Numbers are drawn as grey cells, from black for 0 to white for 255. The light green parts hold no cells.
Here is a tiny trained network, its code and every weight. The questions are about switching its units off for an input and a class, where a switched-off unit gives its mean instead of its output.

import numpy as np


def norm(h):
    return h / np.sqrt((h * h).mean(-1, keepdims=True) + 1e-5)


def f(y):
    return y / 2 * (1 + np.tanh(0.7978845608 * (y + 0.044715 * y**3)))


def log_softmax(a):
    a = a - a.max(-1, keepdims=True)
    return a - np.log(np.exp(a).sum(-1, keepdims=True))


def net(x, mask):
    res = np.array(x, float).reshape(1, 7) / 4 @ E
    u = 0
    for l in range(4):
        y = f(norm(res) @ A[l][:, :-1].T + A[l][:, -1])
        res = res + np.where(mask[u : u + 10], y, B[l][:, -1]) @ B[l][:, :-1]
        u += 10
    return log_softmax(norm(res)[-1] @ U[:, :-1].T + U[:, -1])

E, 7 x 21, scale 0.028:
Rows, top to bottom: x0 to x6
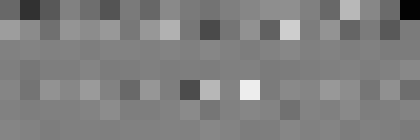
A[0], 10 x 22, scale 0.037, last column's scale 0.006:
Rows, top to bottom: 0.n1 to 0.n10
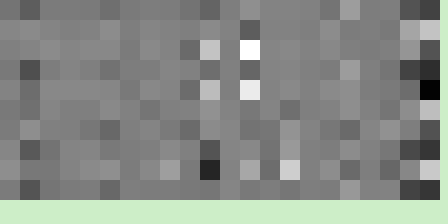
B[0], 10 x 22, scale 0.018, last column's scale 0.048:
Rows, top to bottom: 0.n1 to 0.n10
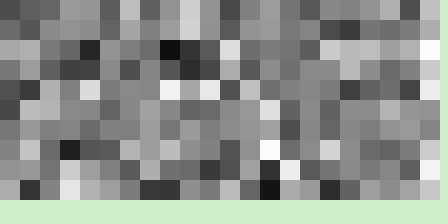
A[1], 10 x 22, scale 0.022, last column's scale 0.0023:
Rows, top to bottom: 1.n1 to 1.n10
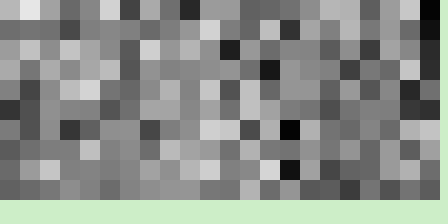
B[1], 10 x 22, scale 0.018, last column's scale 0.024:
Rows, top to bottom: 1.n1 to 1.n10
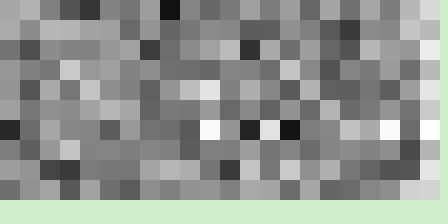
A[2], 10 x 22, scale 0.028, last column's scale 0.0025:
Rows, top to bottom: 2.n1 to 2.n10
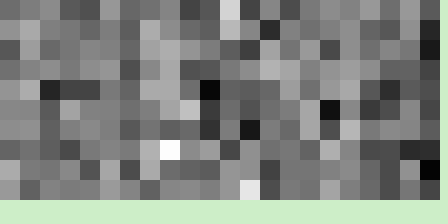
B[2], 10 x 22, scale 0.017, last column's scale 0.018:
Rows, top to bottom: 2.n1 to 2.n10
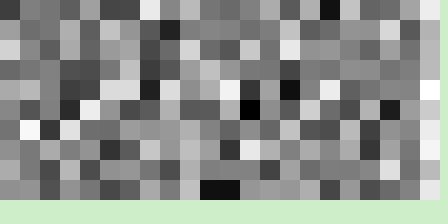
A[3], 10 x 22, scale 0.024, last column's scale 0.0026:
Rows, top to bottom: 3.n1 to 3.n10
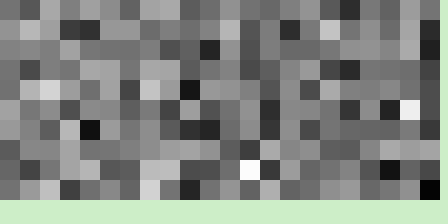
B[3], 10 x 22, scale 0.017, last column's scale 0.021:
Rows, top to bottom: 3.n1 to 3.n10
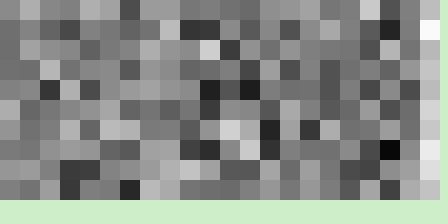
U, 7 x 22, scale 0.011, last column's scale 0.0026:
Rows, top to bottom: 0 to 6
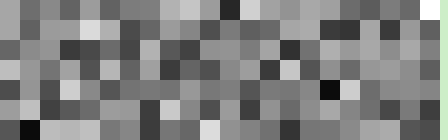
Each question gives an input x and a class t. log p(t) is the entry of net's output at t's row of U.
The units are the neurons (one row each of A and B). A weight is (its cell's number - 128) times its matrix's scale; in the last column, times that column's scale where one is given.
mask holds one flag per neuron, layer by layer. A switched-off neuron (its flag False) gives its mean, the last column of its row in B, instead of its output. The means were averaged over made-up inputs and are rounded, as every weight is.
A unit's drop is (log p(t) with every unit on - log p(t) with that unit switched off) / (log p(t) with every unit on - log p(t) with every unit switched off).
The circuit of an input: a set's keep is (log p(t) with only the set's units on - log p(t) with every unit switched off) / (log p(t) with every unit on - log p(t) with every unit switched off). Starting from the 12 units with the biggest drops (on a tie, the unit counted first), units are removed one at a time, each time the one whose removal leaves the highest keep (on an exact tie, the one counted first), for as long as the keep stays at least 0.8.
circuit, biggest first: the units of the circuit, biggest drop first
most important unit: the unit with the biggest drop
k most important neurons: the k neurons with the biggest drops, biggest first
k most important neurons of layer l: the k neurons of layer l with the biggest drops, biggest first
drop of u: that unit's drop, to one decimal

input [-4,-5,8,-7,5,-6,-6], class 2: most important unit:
0.n3
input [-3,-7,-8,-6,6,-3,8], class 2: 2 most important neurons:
(0.n3, 0.n9)
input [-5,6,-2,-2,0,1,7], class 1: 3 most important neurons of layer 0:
(0.n3, 0.n4, 0.n2)
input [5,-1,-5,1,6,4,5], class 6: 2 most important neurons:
(0.n9, 0.n5)
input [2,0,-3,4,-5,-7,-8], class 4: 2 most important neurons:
(0.n5, 0.n9)
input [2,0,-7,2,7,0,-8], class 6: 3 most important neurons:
(0.n5, 0.n9, 0.n3)
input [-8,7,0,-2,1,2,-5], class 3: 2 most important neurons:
(0.n5, 0.n1)
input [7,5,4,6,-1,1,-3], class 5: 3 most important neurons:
(0.n5, 0.n4, 0.n8)
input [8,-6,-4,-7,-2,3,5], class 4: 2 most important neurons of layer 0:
(0.n5, 0.n4)
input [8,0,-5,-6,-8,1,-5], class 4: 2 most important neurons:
(0.n9, 0.n10)
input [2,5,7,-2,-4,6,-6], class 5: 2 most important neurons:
(0.n5, 2.n5)
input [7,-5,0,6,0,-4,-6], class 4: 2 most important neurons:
(0.n5, 0.n4)
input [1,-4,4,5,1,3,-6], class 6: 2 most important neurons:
(0.n9, 0.n3)
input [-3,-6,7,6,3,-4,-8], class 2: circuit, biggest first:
(0.n3)
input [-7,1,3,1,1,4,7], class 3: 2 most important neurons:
(0.n5, 0.n8)
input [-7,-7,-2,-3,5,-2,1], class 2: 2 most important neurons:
(0.n9, 0.n3)
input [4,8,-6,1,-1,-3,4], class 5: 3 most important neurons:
(0.n5, 0.n8, 2.n5)
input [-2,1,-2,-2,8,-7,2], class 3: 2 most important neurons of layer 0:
(0.n3, 0.n8)
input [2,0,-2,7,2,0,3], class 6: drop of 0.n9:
0.6
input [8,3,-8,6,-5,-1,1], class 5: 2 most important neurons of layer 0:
(0.n4, 0.n8)
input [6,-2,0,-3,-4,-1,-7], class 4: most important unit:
0.n9
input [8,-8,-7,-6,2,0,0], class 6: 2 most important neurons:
(0.n3, 0.n9)
